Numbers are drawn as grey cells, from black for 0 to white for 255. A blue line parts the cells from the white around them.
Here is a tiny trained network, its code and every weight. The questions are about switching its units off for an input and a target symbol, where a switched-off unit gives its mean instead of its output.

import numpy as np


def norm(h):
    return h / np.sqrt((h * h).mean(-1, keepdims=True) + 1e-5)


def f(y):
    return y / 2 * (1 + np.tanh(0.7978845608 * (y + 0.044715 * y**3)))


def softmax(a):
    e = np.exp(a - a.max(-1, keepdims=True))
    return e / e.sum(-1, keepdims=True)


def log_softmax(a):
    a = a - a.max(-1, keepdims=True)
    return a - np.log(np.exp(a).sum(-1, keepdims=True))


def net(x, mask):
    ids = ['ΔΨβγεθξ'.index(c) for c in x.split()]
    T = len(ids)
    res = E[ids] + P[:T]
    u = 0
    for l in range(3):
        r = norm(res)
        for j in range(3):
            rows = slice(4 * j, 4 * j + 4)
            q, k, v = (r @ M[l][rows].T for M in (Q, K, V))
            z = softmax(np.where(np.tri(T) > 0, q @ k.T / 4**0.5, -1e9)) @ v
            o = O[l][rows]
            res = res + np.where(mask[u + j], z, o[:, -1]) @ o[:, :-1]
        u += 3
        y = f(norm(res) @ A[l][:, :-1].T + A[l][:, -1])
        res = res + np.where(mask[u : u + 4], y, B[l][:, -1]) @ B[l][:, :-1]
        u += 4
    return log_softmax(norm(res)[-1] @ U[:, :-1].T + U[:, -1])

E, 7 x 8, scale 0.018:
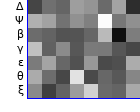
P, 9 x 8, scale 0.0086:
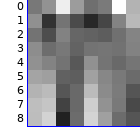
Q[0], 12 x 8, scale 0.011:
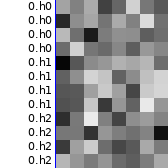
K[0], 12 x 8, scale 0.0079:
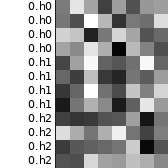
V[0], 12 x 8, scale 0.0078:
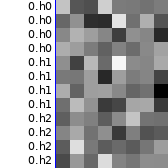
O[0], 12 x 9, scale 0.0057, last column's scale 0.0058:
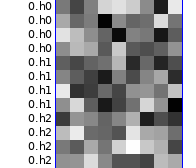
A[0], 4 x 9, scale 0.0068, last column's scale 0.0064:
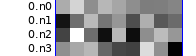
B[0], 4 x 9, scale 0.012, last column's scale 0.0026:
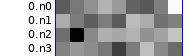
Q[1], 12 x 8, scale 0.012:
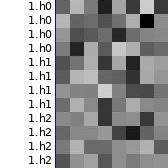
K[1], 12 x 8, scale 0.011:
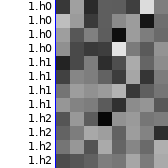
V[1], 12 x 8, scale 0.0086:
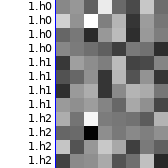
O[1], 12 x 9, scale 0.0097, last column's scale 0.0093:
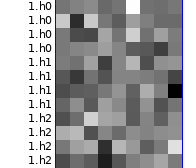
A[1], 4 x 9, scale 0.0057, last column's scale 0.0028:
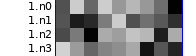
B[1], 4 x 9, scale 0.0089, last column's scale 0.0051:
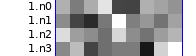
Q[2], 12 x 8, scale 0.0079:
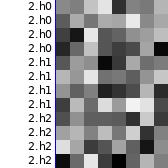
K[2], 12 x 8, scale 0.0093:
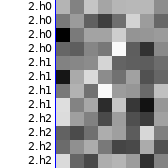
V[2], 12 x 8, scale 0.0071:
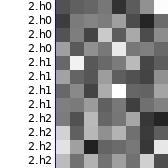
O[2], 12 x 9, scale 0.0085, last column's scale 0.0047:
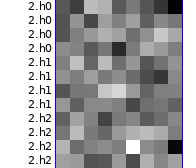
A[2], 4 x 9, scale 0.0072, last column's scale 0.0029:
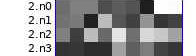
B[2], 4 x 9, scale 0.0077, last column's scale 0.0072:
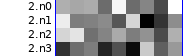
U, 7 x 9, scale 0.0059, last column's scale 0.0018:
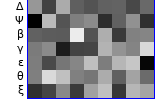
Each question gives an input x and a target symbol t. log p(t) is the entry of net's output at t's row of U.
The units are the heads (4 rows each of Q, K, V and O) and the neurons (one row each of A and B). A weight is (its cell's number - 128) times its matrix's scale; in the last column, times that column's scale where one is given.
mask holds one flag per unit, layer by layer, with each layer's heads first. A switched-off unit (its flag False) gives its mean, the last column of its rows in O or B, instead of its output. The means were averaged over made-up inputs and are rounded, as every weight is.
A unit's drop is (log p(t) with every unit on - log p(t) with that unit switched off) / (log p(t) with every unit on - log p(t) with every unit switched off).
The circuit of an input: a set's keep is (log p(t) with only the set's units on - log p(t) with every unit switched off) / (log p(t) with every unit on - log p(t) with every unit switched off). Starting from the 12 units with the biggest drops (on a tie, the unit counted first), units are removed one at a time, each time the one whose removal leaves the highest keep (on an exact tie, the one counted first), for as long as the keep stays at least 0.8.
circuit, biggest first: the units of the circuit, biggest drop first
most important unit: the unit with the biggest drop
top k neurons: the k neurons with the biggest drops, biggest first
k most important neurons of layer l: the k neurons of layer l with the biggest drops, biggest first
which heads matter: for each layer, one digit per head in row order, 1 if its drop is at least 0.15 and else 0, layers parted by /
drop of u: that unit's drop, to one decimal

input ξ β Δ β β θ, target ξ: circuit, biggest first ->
[1.h1 0.h1 0.h2 1.h2]
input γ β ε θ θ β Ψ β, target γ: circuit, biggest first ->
[0.h2 0.h1 2.h0]
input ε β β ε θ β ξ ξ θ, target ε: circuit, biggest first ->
[0.h2 0.h0 1.h0]
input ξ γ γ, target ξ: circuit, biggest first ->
[2.h2 1.h1 0.h1]
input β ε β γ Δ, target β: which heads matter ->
100 / 101 / 001
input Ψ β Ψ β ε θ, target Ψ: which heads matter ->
001 / 101 / 001
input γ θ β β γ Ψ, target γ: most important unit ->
0.h1
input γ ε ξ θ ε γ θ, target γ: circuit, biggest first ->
[0.h2 2.h0 1.h2]
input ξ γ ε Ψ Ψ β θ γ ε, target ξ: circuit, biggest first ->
[1.h1 0.h2 0.n2]
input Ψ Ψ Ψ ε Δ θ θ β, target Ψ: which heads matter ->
100 / 100 / 001
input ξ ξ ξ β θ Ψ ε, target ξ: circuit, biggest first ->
[1.h1 0.h1 0.n2]
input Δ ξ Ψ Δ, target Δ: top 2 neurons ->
[1.n2 0.n1]
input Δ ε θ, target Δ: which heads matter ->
101 / 001 / 111
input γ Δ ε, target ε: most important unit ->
0.n2
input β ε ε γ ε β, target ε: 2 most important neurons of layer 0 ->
[0.n2 0.n0]
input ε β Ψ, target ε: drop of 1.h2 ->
0.2
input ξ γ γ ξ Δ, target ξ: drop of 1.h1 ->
0.4
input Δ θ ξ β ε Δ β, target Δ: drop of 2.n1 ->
0.1
